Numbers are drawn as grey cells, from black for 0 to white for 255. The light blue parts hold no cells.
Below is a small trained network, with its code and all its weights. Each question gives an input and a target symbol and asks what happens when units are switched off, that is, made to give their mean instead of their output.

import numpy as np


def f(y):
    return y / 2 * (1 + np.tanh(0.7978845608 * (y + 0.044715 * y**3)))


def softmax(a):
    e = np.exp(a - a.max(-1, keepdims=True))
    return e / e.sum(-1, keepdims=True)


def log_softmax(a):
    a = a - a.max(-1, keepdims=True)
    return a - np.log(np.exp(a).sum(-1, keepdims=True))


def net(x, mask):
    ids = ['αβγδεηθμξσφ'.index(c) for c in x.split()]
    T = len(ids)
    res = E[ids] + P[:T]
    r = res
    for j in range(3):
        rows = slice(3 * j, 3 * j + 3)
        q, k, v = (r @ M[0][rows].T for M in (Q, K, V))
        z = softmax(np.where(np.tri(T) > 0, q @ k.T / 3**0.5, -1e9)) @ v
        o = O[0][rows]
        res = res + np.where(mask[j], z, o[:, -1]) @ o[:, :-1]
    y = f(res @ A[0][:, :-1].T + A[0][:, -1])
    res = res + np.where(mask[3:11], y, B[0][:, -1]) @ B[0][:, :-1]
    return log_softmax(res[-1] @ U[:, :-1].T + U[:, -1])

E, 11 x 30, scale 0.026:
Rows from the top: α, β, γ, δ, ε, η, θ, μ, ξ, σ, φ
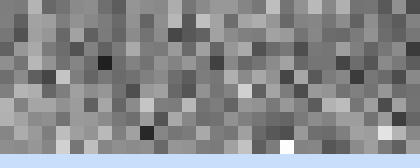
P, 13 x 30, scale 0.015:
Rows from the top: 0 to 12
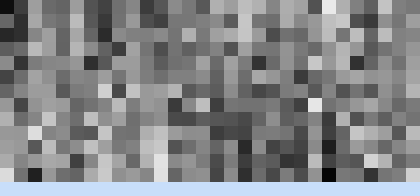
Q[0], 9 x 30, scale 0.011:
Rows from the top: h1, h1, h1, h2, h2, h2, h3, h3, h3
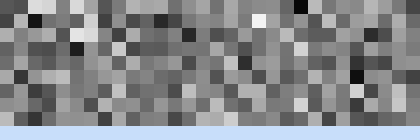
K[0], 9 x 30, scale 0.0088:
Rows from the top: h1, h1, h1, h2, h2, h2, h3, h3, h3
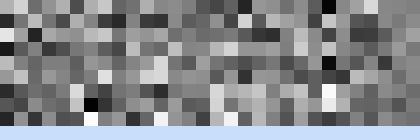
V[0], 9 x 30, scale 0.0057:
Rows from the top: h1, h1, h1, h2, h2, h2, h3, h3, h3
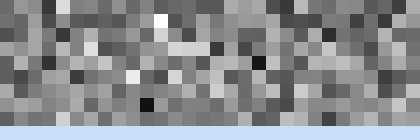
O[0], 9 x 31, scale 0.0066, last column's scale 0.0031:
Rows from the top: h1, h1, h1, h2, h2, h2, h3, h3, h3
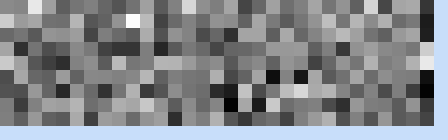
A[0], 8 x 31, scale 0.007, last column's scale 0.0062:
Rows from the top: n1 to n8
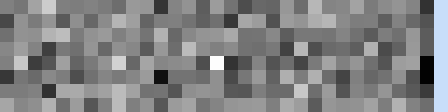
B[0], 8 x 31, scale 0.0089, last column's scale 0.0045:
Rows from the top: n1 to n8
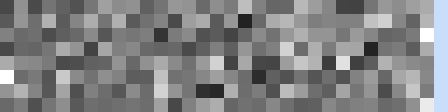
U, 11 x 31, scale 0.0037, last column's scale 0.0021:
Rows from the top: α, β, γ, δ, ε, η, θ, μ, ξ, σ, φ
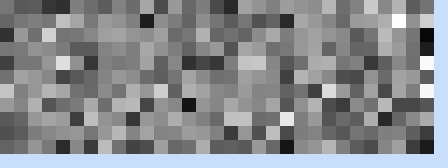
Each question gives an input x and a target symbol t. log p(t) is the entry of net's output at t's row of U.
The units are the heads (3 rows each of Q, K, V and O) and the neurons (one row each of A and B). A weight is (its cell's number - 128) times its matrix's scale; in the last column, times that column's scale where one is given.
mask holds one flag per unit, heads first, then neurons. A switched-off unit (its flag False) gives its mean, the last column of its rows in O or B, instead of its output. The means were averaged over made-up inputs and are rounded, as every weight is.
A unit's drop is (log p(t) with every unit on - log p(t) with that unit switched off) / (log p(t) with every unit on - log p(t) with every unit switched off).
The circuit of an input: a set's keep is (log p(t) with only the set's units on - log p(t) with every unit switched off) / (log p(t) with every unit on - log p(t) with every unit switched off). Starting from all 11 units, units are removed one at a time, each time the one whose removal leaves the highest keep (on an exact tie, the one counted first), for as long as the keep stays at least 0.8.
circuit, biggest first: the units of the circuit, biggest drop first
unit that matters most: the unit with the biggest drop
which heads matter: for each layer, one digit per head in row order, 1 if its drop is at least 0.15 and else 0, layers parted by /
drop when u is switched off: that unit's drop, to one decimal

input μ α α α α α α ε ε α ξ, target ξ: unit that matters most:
h1
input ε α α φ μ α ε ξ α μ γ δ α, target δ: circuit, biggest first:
(n5, h1, h3)
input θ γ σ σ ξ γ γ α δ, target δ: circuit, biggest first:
(n5, h3, h1, h2)
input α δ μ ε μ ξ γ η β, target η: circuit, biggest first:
(h1, n1)
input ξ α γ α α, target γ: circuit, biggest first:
(n2, h2, h1)
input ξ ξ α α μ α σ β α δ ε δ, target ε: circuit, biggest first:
(h2, h1)
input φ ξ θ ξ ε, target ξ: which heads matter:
100
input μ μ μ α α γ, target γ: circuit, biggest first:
(n2, h2, h1, h3)
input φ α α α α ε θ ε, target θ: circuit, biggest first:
(h2, h1, h3, n8)
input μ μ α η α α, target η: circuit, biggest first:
(h1, n1)
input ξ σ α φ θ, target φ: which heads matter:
001
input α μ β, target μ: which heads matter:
100
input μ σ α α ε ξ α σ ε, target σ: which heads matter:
001
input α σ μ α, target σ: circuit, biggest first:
(h3)
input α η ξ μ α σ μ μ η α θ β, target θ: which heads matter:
110
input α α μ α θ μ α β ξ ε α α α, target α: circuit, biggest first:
(h1, h2)
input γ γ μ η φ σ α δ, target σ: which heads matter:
001
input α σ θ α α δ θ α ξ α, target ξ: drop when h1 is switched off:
0.7
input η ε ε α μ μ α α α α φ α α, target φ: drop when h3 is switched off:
1.1
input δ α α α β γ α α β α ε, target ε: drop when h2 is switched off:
0.2
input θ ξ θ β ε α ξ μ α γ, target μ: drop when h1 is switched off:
1.0
